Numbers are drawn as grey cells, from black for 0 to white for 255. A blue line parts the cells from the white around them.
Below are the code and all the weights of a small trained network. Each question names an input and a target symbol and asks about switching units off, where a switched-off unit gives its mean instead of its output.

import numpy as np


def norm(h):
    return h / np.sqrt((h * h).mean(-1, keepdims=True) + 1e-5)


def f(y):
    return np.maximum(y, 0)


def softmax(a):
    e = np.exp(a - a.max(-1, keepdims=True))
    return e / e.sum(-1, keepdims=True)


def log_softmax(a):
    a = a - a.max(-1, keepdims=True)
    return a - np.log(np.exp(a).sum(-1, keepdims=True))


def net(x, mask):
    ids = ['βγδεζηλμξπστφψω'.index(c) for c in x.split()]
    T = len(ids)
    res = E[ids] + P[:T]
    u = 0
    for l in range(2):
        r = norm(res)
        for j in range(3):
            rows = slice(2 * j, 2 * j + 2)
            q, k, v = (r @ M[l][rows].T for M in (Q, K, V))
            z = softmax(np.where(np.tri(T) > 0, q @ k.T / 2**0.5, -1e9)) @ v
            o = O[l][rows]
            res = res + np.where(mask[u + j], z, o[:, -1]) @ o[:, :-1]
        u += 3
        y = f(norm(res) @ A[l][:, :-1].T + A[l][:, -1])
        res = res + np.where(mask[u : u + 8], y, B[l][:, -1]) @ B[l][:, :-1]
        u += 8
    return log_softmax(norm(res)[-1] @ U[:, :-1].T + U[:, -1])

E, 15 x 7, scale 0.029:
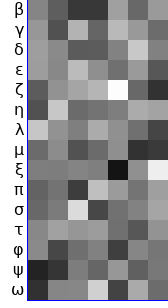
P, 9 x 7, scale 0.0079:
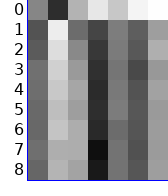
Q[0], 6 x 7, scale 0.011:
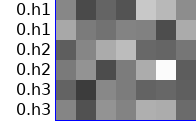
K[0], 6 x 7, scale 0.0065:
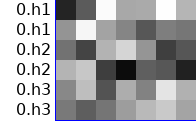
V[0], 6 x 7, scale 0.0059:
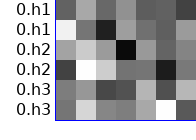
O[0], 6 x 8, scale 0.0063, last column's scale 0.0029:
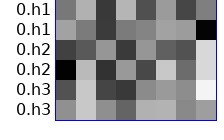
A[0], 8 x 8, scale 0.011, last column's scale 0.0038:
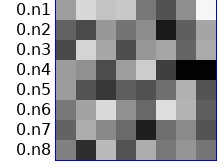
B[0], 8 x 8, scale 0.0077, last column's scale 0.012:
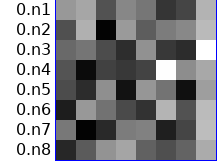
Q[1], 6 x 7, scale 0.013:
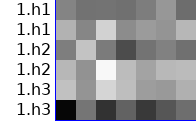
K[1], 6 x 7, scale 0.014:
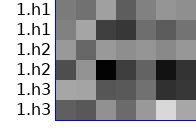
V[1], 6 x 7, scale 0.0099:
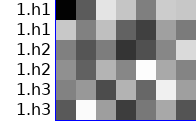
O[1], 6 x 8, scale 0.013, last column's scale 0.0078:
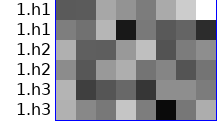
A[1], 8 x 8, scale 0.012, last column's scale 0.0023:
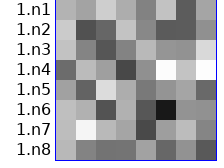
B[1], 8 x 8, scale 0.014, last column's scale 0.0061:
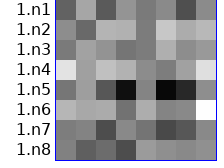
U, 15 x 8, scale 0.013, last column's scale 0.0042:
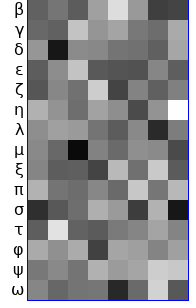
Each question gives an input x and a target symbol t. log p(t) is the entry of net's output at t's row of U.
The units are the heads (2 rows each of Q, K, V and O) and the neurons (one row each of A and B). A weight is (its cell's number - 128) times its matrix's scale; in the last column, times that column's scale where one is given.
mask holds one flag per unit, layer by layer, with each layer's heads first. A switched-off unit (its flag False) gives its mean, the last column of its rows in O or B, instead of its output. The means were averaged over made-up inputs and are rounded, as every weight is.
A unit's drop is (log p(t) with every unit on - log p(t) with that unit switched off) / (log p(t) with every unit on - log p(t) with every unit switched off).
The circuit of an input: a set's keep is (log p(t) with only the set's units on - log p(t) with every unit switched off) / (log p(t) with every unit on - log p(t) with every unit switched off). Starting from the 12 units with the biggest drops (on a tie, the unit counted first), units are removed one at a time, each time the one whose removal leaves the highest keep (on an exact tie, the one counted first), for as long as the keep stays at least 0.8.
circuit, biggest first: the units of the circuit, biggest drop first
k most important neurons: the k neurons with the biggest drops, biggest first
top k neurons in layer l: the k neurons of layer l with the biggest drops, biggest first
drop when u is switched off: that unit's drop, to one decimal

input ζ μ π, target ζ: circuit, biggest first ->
[1.h2]
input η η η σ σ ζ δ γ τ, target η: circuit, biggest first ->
[1.n6; 1.h3]
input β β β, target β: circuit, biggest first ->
[1.h3; 1.h1; 0.h2]
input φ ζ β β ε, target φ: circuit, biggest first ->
[1.h3; 1.n4]
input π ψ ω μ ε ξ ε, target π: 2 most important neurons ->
[0.n3; 1.n4]
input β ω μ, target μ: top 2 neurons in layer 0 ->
[0.n4; 0.n2]
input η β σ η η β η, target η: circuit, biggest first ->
[1.h3; 1.n6; 0.n7]
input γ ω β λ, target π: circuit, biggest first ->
[0.n4; 0.n3]
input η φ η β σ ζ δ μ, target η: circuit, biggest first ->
[1.h3; 1.n6]
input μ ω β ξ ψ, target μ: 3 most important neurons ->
[0.n4; 0.n2; 0.n3]
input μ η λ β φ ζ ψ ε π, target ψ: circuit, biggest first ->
[0.n3; 0.n7]
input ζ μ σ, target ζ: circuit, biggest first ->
[1.h1; 1.h2]
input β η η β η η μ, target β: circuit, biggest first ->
[1.h3; 1.h2; 0.h2; 0.n3]
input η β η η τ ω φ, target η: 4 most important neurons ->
[1.n6; 0.n4; 0.n3; 0.n6]
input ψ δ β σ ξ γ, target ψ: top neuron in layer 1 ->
[1.n4]
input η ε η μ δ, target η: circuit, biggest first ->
[1.h3; 0.n4]
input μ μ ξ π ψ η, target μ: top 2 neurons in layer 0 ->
[0.n7; 0.n3]
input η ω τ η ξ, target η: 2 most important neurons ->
[1.n6; 0.n4]
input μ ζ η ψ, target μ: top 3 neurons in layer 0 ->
[0.n4; 0.n3; 0.n2]
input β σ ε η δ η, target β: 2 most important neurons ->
[0.n3; 0.n7]
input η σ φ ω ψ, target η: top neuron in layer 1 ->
[1.n6]
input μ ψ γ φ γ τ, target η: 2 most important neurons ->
[1.n6; 0.n1]
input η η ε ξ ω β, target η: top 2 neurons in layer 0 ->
[0.n7; 0.n4]
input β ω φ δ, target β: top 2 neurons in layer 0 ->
[0.n5; 0.n4]
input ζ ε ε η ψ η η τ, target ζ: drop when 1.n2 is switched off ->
0.1
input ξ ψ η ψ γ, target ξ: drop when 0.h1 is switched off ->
-0.1
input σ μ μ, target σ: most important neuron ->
[0.n7]
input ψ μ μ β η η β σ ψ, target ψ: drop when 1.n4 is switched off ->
0.2
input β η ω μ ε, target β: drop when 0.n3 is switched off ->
0.1
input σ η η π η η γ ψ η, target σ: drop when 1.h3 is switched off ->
0.2
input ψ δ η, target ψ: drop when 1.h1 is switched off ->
1.2
